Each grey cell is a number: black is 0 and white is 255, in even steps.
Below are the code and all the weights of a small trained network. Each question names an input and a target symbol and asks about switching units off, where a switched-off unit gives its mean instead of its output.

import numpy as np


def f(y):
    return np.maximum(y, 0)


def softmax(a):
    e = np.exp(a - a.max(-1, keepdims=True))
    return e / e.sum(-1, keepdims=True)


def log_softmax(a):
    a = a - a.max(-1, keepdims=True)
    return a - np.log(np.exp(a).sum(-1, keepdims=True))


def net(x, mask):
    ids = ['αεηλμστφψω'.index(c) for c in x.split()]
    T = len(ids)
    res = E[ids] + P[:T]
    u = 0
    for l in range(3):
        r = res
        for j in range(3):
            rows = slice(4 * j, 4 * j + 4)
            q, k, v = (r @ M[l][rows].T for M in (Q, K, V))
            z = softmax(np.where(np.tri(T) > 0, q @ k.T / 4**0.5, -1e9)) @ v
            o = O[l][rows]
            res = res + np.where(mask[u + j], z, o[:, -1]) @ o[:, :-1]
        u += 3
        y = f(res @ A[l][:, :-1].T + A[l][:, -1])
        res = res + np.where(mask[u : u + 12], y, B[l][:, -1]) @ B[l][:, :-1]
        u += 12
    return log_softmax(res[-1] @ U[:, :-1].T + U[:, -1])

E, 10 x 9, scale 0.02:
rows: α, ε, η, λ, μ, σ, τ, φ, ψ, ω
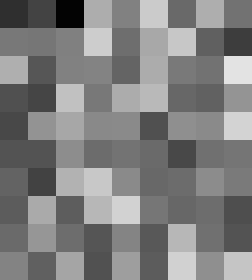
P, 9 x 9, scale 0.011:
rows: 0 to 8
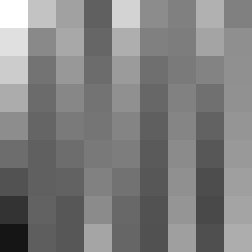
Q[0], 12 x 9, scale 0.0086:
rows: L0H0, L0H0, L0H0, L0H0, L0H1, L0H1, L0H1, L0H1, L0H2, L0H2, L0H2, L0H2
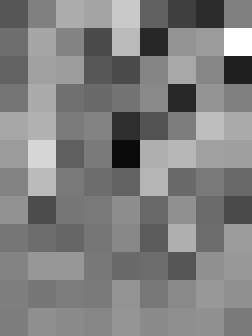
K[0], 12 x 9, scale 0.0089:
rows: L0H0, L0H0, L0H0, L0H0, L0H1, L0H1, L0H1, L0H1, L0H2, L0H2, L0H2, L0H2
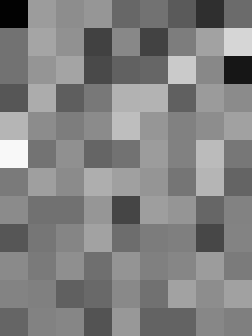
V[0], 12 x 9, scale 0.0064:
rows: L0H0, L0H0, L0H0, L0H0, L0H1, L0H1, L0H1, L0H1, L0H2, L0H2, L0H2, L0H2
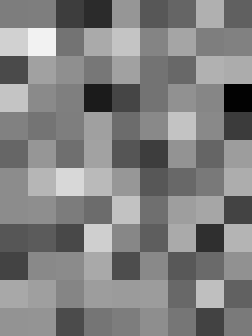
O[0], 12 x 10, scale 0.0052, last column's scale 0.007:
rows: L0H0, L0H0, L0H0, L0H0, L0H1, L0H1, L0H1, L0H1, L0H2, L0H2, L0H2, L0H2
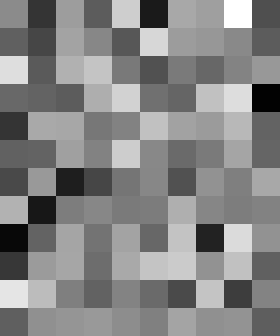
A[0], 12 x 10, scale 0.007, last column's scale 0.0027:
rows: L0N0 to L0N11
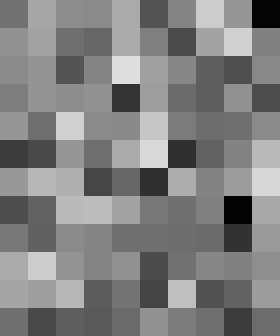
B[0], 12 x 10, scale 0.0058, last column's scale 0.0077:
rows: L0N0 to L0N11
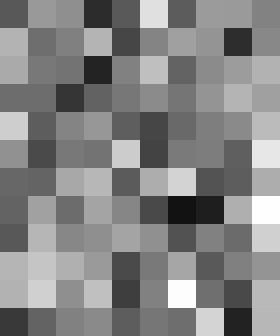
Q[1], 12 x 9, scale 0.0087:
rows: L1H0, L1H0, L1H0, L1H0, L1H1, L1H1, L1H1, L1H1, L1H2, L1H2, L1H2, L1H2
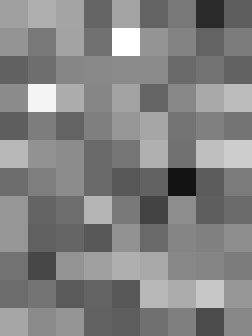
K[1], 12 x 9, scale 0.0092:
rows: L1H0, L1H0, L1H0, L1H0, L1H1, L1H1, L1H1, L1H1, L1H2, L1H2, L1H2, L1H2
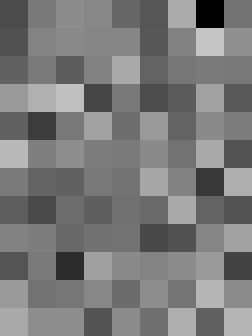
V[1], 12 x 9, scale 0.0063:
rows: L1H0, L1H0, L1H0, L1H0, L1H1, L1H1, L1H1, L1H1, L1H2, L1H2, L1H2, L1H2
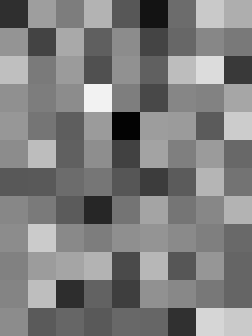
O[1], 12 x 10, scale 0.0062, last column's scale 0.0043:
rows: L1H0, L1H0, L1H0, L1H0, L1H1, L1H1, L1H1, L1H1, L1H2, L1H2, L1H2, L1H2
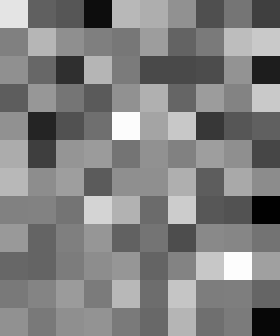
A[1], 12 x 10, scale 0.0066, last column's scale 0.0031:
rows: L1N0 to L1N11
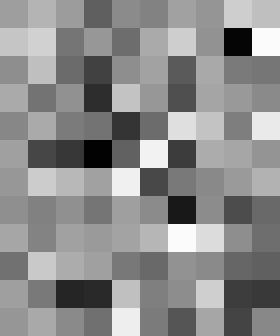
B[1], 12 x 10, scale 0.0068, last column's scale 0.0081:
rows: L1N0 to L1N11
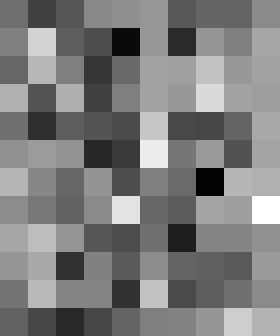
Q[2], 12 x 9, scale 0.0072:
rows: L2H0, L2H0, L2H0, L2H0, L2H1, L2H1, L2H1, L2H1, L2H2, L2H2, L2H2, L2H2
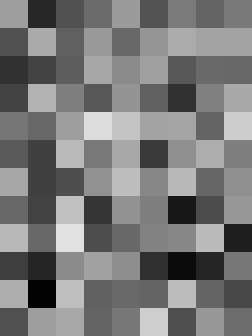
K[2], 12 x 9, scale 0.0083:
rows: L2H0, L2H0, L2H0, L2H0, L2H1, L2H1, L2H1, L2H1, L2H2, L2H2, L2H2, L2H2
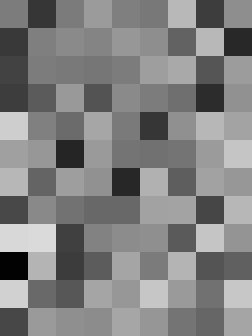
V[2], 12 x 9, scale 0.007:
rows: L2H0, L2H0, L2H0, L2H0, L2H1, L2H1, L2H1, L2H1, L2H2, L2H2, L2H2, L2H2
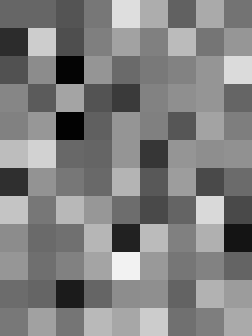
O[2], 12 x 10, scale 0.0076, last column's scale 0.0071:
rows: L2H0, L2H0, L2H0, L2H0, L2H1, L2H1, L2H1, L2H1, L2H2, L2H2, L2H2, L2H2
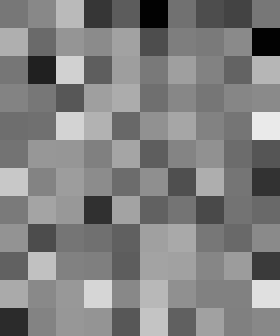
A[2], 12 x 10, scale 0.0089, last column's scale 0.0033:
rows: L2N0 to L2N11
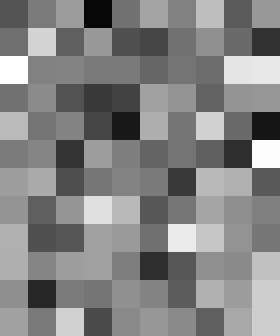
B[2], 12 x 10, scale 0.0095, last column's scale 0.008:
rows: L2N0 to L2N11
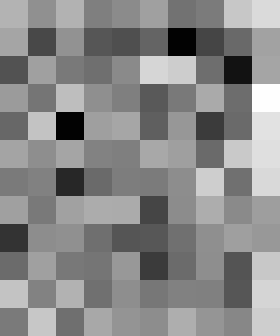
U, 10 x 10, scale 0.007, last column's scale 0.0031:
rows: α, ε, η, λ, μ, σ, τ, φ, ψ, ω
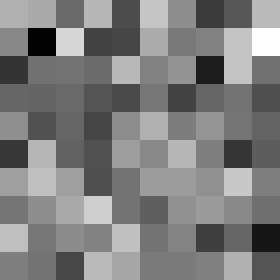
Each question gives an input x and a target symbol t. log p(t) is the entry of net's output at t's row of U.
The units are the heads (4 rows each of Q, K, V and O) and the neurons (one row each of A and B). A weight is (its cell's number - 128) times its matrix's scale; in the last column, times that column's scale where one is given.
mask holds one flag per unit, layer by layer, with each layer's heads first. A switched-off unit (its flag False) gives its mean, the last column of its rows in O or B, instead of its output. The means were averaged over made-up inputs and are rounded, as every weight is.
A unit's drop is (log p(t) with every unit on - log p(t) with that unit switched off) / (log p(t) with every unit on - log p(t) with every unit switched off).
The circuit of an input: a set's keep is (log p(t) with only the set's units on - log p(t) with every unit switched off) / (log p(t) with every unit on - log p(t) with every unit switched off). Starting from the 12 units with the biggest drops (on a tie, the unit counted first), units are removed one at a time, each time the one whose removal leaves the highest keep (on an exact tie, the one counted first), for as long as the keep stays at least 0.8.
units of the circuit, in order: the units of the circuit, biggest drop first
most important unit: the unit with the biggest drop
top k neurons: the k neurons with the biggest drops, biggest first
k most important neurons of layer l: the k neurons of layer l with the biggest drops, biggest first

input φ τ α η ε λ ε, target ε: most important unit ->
L0H2
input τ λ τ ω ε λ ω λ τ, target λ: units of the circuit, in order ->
[L0N7 L0H0 L2N1]
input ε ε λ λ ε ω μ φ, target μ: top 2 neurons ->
[L0N6 L1N7]
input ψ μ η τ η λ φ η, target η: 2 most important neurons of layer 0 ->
[L0N3 L0N10]
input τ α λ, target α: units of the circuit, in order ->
[L0N4 L2H2 L2H0]
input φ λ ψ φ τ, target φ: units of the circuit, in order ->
[L2H1 L1N11 L2N7]
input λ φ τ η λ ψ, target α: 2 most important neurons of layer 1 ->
[L1N1 L1N7]
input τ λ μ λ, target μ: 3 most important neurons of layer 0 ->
[L0N6 L0N4 L0N5]
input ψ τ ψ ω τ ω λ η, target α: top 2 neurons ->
[L1N5 L2N4]
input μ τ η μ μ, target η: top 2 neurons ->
[L1N5 L1N1]
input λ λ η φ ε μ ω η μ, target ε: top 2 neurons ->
[L0N10 L1N7]
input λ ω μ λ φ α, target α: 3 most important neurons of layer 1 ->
[L1N10 L1N7 L1N5]
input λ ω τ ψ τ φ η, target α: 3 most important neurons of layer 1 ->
[L1N5 L1N7 L1N11]
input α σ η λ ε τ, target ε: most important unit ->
L2H2
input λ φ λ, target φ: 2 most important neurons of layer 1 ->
[L1N11 L1N7]
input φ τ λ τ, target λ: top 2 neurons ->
[L2N1 L0N5]
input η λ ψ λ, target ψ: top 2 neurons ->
[L0N4 L1N7]
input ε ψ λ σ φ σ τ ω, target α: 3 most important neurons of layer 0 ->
[L0N10 L0N7 L0N5]
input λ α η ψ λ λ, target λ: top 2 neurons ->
[L0N7 L2N1]
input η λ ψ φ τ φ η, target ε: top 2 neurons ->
[L0N7 L0N3]
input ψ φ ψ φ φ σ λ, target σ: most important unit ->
L1H1
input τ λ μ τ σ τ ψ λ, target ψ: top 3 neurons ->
[L0N4 L0N6 L0N5]
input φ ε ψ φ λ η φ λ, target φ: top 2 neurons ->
[L1N11 L0N7]
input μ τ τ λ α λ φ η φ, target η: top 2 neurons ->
[L0N3 L0N2]
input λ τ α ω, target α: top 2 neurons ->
[L2N4 L0N10]
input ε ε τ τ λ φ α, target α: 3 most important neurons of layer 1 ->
[L1N10 L1N5 L1N7]
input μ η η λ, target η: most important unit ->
L2H1
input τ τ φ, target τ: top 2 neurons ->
[L0N2 L2N0]
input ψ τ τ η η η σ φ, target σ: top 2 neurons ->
[L2N2 L0N2]
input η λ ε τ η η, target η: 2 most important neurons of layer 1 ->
[L1N1 L1N8]
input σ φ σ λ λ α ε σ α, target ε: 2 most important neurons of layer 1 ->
[L1N10 L1N7]
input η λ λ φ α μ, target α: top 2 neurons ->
[L0N10 L2N4]
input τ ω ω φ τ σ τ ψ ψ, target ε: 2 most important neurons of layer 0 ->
[L0N10 L0N7]
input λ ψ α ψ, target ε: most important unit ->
L0H0
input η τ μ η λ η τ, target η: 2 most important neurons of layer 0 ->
[L0N3 L0N8]
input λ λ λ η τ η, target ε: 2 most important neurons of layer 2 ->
[L2N4 L2N3]
